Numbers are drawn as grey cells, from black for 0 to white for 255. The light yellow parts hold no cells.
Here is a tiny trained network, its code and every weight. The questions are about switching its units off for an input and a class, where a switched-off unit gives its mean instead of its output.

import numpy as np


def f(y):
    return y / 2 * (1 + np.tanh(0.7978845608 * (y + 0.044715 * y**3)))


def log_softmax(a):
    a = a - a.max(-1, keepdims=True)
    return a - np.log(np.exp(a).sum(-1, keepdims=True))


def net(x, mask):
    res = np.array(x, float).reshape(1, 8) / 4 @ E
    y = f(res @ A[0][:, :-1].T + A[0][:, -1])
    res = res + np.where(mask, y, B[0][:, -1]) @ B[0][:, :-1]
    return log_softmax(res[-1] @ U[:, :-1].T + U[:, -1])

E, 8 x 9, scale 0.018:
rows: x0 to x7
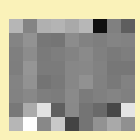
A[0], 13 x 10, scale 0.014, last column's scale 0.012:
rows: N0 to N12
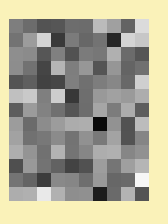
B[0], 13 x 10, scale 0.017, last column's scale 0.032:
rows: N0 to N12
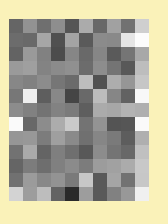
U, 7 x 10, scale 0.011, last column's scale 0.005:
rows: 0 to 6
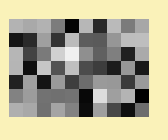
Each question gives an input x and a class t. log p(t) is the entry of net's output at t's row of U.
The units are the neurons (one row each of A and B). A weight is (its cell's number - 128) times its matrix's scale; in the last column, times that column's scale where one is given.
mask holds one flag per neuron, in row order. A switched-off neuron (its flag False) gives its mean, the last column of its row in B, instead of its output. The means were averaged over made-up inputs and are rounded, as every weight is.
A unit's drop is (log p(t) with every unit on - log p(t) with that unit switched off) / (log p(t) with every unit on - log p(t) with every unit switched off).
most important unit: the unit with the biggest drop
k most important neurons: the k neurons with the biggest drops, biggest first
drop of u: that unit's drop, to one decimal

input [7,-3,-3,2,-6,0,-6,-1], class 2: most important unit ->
N5
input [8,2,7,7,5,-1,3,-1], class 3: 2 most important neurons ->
N7, N5
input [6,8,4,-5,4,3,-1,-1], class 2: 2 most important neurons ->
N5, N1
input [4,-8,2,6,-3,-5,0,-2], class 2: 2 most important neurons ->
N1, N5
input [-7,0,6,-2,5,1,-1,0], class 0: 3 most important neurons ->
N4, N5, N11
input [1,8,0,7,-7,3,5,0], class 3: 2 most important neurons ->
N5, N1
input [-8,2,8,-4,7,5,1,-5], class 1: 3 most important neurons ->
N12, N5, N10
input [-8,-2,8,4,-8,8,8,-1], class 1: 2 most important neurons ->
N5, N1
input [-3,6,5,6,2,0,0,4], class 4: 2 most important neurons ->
N1, N7
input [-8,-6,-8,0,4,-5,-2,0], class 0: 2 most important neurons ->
N4, N5
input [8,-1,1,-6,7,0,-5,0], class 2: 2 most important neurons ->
N5, N7
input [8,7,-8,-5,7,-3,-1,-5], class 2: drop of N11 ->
0.0
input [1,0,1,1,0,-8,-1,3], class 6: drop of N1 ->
0.1
